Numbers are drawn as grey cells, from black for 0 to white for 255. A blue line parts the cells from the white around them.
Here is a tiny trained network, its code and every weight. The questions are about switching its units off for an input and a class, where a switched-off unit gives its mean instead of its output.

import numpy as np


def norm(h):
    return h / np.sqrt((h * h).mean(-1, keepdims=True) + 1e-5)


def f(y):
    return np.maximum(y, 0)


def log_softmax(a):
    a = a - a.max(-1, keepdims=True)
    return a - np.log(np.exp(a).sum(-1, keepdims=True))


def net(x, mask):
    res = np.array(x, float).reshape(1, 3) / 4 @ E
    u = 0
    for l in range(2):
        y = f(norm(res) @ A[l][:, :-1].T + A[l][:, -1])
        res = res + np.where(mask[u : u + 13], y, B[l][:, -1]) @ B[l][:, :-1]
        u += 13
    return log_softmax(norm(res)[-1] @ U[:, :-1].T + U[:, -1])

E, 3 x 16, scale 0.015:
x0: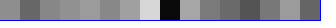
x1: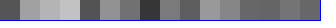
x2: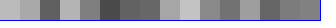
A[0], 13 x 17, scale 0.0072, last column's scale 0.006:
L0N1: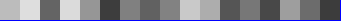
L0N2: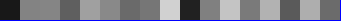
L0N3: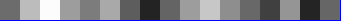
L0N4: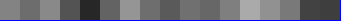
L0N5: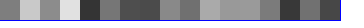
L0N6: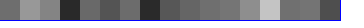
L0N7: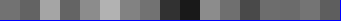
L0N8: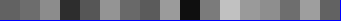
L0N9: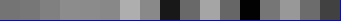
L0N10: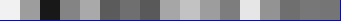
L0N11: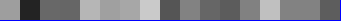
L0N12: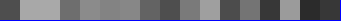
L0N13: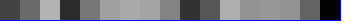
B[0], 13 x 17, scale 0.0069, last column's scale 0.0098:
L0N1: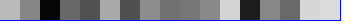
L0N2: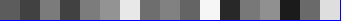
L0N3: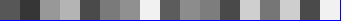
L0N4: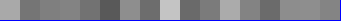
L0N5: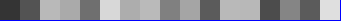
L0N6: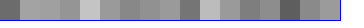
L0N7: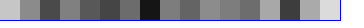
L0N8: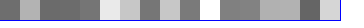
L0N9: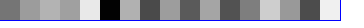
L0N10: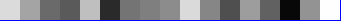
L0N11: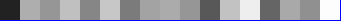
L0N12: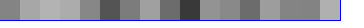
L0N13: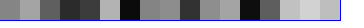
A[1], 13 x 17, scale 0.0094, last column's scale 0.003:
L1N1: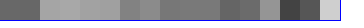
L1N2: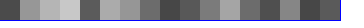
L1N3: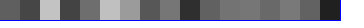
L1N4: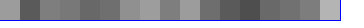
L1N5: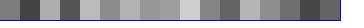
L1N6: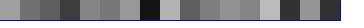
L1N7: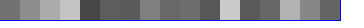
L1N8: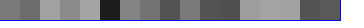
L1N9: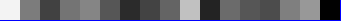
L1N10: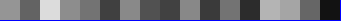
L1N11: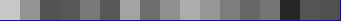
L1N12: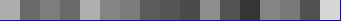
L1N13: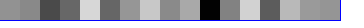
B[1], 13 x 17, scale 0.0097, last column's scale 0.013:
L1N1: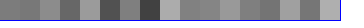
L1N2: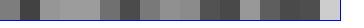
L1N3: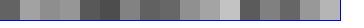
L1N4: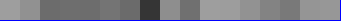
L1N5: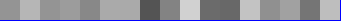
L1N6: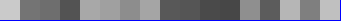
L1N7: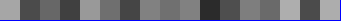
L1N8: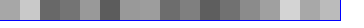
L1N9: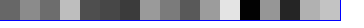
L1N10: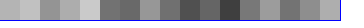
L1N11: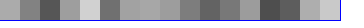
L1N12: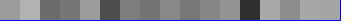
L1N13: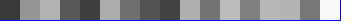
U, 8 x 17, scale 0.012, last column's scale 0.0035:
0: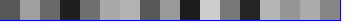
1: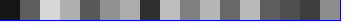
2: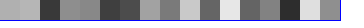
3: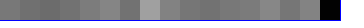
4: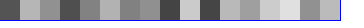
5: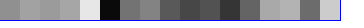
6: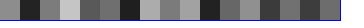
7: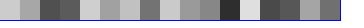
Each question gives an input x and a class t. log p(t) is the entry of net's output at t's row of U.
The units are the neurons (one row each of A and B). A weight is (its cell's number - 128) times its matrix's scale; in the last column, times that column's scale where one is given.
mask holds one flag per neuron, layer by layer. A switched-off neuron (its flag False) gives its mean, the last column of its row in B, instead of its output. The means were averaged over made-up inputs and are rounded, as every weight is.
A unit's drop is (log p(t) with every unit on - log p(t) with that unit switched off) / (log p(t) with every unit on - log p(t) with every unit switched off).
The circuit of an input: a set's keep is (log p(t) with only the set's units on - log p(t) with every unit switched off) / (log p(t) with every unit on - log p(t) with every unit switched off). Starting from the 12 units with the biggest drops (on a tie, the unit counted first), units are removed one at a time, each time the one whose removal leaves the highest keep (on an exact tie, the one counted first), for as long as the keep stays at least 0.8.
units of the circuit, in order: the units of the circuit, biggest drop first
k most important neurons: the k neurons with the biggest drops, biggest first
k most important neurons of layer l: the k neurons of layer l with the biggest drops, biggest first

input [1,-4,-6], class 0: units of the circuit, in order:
[L0N13]
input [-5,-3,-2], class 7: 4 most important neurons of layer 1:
[L1N13; L1N6; L1N9; L1N11]
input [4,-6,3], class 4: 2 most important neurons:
[L1N13; L0N11]
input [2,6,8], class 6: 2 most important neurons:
[L0N5; L0N3]
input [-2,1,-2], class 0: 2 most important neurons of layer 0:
[L0N13; L0N11]
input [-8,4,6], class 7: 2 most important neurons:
[L0N10; L0N11]
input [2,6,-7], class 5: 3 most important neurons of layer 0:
[L0N9; L0N1; L0N3]
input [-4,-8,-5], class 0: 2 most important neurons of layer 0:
[L0N13; L0N10]
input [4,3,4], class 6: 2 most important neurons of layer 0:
[L0N1; L0N3]
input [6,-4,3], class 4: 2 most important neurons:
[L0N11; L1N13]
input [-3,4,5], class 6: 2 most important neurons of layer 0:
[L0N5; L0N3]
